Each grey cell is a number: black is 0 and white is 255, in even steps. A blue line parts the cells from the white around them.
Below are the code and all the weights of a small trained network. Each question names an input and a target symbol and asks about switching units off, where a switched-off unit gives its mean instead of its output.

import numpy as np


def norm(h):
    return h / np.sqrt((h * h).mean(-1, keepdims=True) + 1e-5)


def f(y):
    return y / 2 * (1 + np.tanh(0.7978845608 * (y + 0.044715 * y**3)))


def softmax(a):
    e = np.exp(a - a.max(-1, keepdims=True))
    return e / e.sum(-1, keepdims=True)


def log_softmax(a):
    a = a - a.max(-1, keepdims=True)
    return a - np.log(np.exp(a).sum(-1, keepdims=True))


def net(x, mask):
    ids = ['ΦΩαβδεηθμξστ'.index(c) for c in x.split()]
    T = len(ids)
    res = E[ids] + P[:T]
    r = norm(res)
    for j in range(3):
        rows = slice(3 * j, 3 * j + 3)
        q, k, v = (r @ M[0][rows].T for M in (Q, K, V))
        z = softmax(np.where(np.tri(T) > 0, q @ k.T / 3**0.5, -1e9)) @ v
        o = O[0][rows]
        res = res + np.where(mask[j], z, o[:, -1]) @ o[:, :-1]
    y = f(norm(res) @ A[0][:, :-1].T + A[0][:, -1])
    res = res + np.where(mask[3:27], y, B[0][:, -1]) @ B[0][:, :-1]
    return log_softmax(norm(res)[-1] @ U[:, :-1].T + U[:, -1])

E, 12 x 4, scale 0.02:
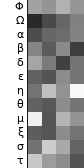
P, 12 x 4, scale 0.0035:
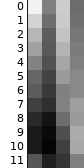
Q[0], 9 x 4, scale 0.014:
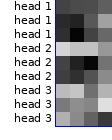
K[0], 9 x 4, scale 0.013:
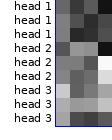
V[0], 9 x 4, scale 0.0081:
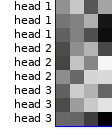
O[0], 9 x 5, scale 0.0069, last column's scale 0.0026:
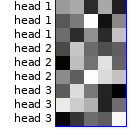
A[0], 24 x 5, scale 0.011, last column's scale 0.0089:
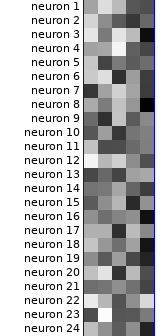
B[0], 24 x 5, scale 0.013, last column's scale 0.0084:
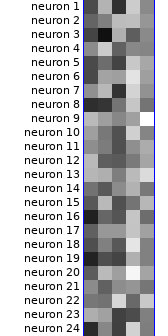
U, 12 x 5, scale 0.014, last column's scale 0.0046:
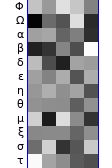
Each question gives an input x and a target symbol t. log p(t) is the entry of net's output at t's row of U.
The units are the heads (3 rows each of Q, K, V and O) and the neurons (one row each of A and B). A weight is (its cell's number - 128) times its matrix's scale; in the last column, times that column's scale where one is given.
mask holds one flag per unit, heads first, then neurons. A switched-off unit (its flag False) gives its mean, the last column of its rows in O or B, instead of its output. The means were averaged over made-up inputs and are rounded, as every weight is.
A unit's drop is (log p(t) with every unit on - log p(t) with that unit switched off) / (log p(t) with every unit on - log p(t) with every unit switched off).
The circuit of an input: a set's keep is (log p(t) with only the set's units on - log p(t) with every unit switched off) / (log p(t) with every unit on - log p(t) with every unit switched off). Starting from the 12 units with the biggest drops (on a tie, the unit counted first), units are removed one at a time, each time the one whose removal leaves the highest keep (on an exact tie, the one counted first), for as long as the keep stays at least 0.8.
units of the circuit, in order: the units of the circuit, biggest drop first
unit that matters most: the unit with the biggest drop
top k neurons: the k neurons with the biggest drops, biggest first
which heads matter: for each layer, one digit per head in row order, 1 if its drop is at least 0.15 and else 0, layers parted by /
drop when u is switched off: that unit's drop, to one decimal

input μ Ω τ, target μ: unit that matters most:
neuron 22
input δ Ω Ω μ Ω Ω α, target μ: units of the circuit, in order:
[head 2; neuron 7; neuron 20]
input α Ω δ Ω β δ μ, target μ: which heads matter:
000
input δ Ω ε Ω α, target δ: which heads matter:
010
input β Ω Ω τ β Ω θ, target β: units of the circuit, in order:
[head 1; neuron 13]
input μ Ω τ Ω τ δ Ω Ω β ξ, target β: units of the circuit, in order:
[head 1; neuron 13]
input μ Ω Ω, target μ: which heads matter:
000
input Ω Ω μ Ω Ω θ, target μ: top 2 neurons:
[neuron 9; neuron 13]
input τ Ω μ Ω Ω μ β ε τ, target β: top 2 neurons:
[neuron 13; neuron 5]
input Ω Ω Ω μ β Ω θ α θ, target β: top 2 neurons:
[neuron 13; neuron 15]
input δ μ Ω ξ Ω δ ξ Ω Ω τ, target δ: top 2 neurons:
[neuron 5; neuron 11]
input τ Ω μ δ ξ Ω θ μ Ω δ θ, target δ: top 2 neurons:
[neuron 22; neuron 5]
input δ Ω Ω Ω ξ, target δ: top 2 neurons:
[neuron 22; neuron 9]
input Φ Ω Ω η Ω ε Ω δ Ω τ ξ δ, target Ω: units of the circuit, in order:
[head 2]
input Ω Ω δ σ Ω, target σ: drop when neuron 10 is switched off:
-0.1
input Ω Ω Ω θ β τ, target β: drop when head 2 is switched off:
0.6
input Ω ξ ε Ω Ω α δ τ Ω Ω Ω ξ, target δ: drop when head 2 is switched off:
0.2
